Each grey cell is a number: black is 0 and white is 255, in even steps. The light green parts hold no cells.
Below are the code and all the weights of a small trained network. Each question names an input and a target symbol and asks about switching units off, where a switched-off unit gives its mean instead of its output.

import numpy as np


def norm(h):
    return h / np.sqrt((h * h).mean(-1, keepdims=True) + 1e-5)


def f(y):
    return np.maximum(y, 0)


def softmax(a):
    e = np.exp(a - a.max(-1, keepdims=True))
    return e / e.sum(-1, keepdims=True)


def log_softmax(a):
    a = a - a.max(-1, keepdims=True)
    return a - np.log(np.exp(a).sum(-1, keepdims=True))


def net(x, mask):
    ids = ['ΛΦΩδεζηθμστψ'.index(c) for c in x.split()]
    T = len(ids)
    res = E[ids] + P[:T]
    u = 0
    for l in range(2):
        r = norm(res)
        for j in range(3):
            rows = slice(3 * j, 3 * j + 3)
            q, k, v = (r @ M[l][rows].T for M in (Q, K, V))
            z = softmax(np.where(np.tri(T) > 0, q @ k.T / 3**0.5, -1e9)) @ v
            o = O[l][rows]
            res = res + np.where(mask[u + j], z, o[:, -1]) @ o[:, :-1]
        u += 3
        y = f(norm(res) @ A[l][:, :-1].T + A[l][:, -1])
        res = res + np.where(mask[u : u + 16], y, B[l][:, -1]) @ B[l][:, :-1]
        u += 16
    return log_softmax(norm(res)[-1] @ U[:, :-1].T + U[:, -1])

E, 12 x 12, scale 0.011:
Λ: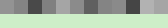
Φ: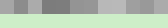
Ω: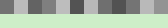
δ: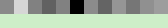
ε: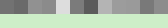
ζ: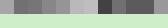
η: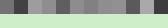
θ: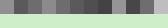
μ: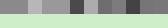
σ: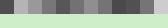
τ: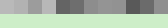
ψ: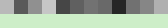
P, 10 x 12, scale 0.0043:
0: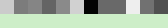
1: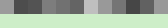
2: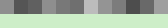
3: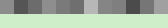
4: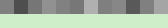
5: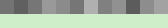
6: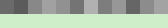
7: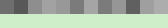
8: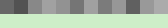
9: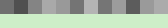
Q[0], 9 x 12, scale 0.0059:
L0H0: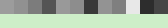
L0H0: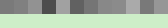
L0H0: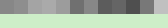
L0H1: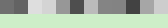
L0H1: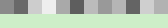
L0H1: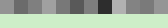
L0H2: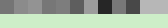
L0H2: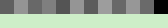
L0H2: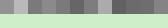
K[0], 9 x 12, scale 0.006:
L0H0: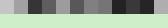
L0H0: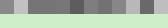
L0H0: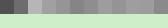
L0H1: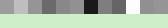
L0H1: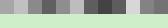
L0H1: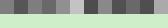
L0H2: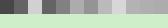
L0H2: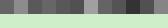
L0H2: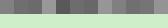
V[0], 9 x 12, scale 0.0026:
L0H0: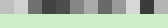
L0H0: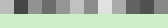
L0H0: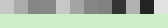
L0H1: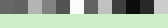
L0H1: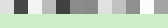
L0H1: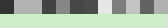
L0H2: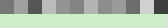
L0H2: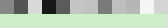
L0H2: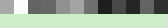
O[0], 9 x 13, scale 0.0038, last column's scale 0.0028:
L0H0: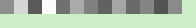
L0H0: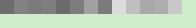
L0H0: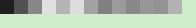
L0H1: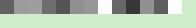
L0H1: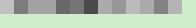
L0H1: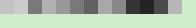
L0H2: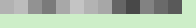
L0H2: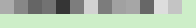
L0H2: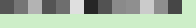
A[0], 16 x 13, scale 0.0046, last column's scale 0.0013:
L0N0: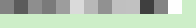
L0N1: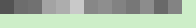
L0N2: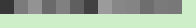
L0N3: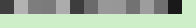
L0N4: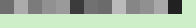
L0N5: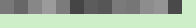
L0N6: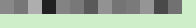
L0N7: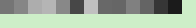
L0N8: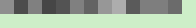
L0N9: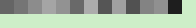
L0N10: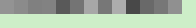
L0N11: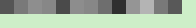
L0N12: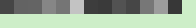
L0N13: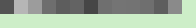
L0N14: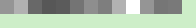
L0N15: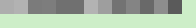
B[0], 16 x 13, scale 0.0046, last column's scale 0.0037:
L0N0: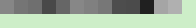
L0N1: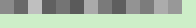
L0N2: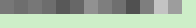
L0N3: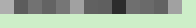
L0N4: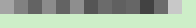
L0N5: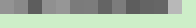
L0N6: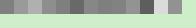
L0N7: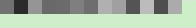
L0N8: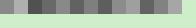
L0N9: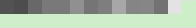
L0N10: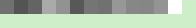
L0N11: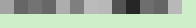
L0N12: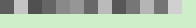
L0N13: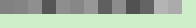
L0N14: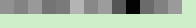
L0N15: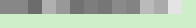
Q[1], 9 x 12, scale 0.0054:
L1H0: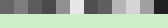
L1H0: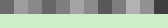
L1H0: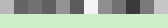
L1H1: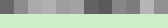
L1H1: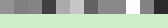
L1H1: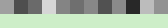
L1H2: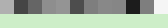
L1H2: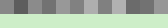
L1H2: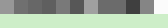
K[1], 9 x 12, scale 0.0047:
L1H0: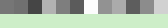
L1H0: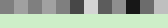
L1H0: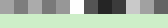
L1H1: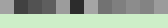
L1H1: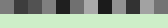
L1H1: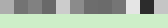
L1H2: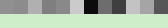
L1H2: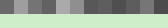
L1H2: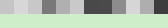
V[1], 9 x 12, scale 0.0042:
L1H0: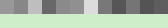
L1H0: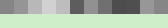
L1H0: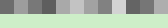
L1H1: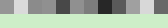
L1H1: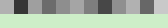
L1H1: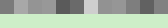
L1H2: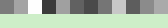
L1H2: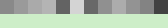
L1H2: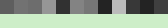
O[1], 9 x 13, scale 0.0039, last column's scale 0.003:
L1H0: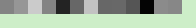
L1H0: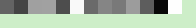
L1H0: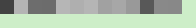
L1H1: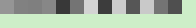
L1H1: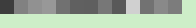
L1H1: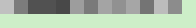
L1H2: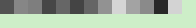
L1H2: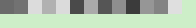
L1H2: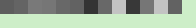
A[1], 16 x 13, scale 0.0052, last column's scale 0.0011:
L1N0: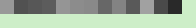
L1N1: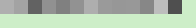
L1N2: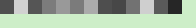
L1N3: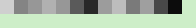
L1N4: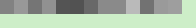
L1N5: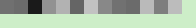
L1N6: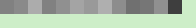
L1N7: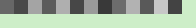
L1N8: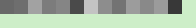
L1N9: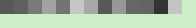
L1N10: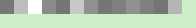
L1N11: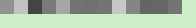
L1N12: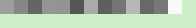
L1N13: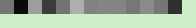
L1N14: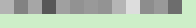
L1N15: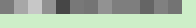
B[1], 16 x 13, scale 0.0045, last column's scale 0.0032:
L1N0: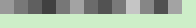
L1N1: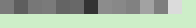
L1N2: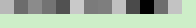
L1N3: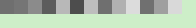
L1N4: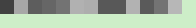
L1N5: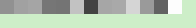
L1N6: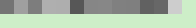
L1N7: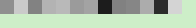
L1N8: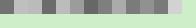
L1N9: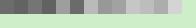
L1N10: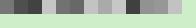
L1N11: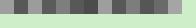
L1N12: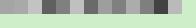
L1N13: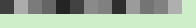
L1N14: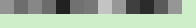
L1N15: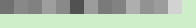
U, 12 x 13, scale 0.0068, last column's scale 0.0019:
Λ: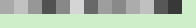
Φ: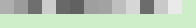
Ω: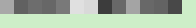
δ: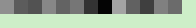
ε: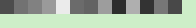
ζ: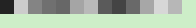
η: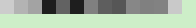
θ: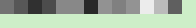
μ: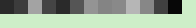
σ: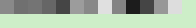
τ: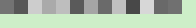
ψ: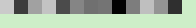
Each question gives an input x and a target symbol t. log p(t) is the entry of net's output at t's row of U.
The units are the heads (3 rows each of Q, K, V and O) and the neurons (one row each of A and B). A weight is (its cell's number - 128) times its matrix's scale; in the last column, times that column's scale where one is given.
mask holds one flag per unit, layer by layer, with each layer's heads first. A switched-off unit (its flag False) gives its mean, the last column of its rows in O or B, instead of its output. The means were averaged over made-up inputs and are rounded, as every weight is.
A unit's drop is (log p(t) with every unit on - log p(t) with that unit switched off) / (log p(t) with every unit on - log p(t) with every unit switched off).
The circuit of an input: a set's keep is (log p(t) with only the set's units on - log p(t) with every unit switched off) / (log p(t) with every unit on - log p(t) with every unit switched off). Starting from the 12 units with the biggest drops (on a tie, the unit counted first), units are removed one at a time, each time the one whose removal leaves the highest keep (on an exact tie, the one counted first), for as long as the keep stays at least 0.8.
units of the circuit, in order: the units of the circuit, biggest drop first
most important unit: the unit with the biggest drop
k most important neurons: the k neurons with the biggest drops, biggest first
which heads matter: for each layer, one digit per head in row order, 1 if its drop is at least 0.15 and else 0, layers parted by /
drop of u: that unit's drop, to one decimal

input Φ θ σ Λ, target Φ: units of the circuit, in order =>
[L0H2; L0H1]
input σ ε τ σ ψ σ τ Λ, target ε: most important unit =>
L1H1
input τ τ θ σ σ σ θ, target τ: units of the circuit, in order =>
[L1H2; L0H2]
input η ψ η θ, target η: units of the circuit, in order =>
[L0H0; L1H0]
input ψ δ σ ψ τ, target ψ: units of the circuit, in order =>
[L1H2; L1H0]
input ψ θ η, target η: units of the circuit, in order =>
[L0H0; L0N8]
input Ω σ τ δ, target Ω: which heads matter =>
000 / 001
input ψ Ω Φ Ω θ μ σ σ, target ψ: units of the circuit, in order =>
[L1H0; L1H2]
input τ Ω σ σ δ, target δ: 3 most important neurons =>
[L0N4; L0N3; L1N2]
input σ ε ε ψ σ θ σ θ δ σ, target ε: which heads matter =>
001 / 010
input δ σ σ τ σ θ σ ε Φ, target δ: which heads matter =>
010 / 001
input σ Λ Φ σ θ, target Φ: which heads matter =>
101 / 000
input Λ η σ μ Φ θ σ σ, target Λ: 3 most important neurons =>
[L1N5; L1N12; L1N8]
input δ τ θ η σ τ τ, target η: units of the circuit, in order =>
[L0H0]
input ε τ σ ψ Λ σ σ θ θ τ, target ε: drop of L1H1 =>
0.8
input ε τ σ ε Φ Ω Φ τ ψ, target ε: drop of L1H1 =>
1.1
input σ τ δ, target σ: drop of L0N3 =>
-0.1
